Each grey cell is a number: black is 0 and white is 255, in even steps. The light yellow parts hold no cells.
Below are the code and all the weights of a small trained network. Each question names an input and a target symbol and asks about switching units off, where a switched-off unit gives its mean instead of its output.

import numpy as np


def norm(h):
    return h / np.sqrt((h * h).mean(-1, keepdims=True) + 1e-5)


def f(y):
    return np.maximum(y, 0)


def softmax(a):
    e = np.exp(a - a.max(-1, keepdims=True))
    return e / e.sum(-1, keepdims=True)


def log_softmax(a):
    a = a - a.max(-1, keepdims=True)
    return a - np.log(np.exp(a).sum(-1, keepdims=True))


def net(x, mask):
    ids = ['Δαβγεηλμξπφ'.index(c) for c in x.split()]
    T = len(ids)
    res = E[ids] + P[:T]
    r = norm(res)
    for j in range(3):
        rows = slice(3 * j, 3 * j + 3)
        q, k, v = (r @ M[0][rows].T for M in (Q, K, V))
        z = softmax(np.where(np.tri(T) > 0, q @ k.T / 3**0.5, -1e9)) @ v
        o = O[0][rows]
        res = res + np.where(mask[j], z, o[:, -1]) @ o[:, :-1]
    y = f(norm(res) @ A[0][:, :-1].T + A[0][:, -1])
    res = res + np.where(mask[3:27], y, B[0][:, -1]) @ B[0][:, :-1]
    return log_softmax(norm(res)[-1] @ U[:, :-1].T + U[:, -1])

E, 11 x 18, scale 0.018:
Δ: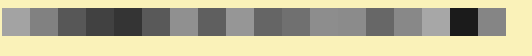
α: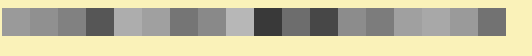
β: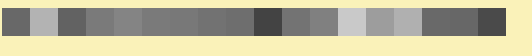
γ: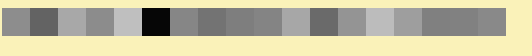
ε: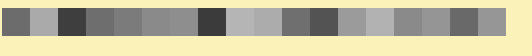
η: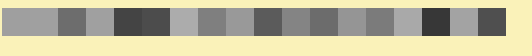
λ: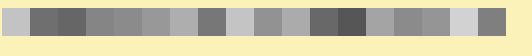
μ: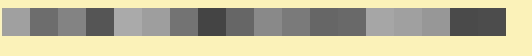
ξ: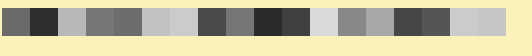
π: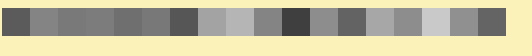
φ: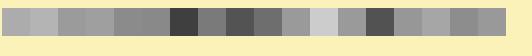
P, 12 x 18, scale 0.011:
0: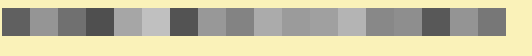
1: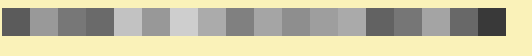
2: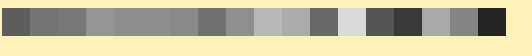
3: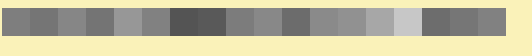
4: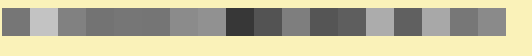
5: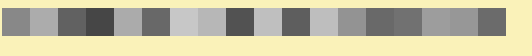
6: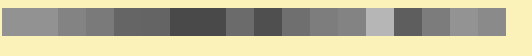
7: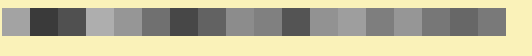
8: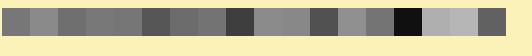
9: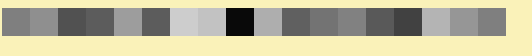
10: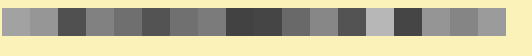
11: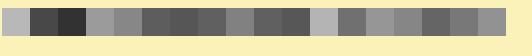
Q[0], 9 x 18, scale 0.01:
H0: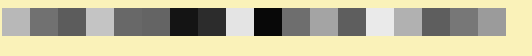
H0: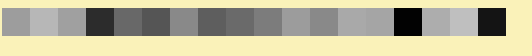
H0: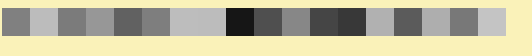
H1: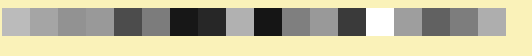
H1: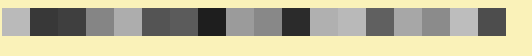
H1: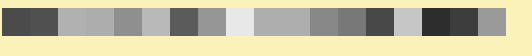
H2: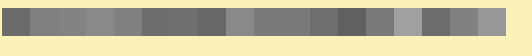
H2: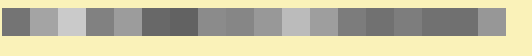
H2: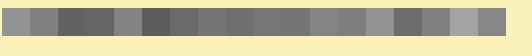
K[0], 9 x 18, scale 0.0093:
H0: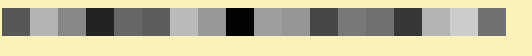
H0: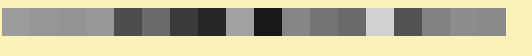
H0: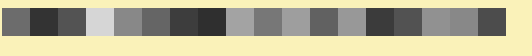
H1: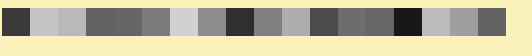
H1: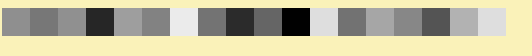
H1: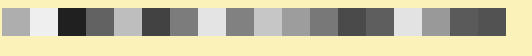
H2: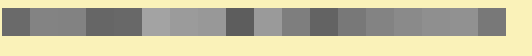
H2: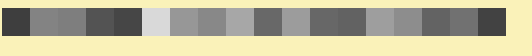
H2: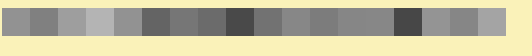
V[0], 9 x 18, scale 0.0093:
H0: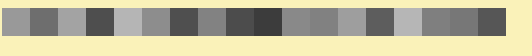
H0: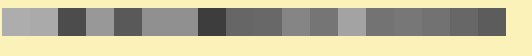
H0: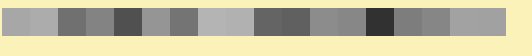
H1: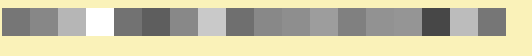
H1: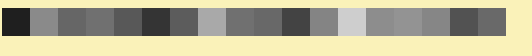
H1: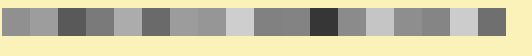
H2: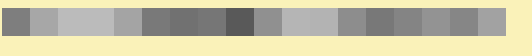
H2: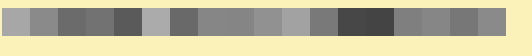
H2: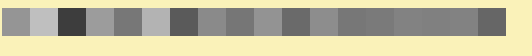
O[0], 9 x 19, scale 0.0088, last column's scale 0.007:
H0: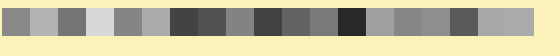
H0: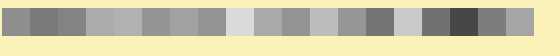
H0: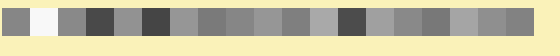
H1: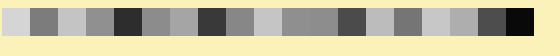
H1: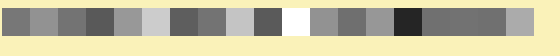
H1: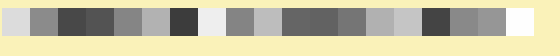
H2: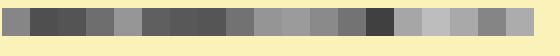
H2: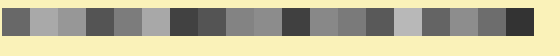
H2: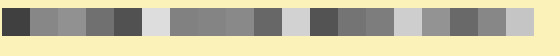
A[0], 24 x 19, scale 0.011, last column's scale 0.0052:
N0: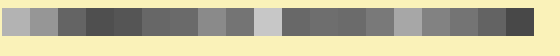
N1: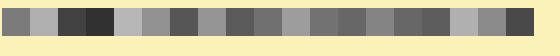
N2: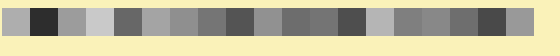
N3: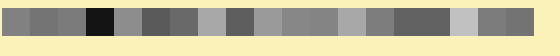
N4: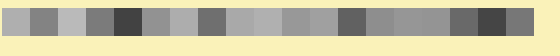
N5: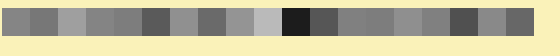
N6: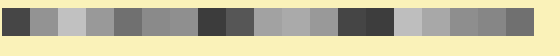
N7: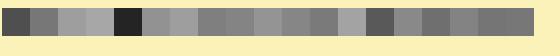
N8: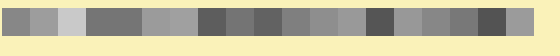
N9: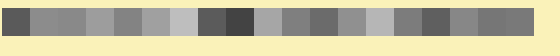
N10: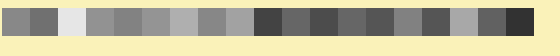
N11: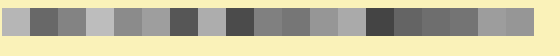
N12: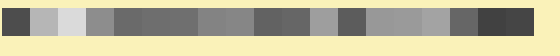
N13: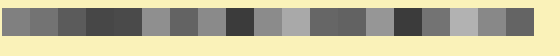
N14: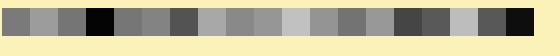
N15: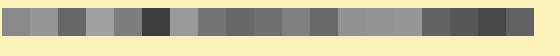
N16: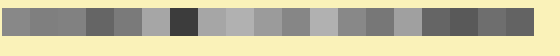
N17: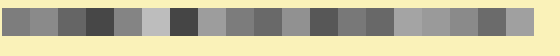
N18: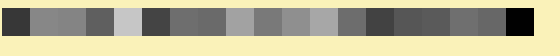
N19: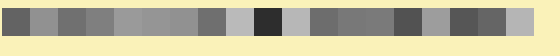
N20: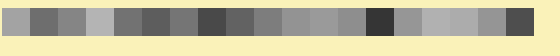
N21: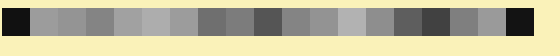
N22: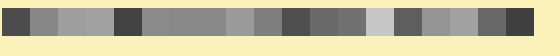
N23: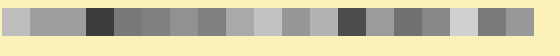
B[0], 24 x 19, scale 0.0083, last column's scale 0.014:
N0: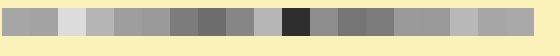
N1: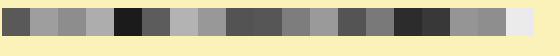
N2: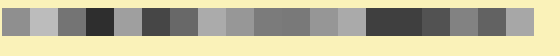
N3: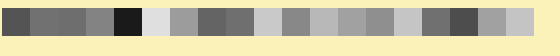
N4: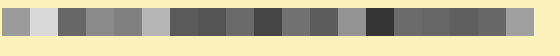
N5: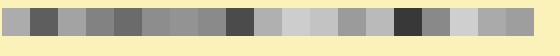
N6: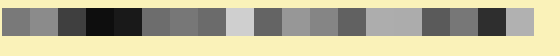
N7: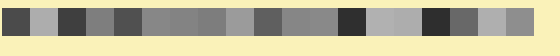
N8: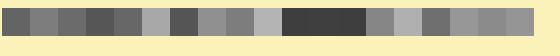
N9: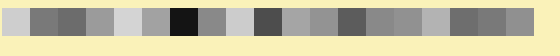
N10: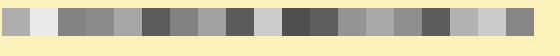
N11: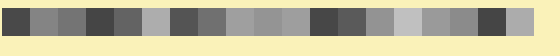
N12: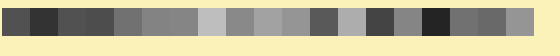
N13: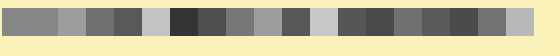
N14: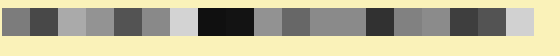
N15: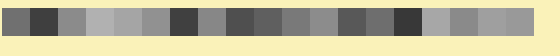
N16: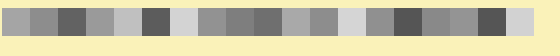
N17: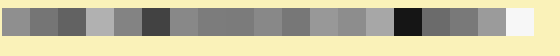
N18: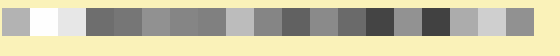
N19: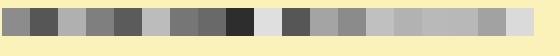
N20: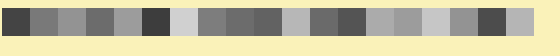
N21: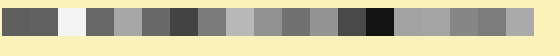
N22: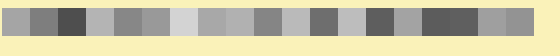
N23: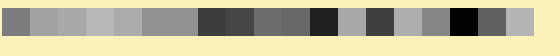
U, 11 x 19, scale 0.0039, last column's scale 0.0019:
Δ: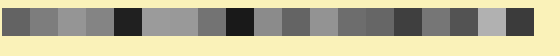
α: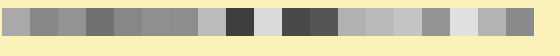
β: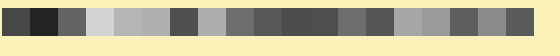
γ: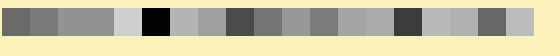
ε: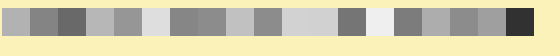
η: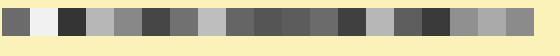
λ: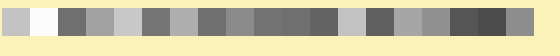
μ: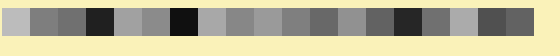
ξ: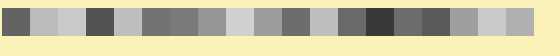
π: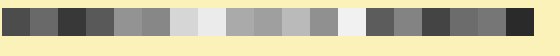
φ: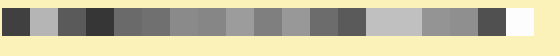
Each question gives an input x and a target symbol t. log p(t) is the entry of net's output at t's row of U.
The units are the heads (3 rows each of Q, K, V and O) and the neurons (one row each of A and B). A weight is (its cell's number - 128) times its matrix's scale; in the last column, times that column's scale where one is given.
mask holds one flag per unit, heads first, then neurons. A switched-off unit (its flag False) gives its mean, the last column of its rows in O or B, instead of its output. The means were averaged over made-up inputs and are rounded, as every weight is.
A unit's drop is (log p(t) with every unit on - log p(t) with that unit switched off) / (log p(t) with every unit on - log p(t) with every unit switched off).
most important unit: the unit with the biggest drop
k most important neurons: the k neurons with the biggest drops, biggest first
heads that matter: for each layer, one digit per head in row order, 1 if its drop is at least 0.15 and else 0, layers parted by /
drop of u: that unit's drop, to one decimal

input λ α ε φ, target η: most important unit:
H0
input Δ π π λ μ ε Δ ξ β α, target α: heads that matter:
011
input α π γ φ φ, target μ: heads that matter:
110
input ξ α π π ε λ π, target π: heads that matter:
000
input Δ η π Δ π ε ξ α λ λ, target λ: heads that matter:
011
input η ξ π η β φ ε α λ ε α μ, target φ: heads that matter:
011
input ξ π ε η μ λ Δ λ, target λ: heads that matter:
111
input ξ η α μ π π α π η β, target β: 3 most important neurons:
(N9, N15, N1)
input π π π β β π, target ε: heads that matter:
110
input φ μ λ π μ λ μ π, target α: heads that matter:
010
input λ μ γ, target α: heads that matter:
010
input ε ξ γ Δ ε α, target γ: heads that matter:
011
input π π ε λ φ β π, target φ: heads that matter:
010
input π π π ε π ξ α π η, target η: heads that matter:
001
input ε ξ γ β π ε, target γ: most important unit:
H2
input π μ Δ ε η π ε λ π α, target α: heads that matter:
010
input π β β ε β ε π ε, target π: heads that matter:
100
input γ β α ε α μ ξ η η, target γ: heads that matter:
011
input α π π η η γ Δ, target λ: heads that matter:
110
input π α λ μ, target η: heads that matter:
100
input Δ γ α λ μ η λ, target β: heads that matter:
110
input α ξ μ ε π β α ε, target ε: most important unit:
N5
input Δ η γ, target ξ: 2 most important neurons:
(N18, N21)
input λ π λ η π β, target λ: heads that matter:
010
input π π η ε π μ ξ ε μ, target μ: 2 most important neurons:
(N2, N9)
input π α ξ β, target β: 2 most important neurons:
(N15, N12)
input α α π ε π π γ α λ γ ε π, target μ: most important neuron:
(N2)
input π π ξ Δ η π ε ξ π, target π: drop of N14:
0.1
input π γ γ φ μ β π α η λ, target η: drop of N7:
0.0
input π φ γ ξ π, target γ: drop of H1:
0.7
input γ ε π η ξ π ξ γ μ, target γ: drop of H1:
1.1
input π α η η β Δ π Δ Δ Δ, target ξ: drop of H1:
0.7
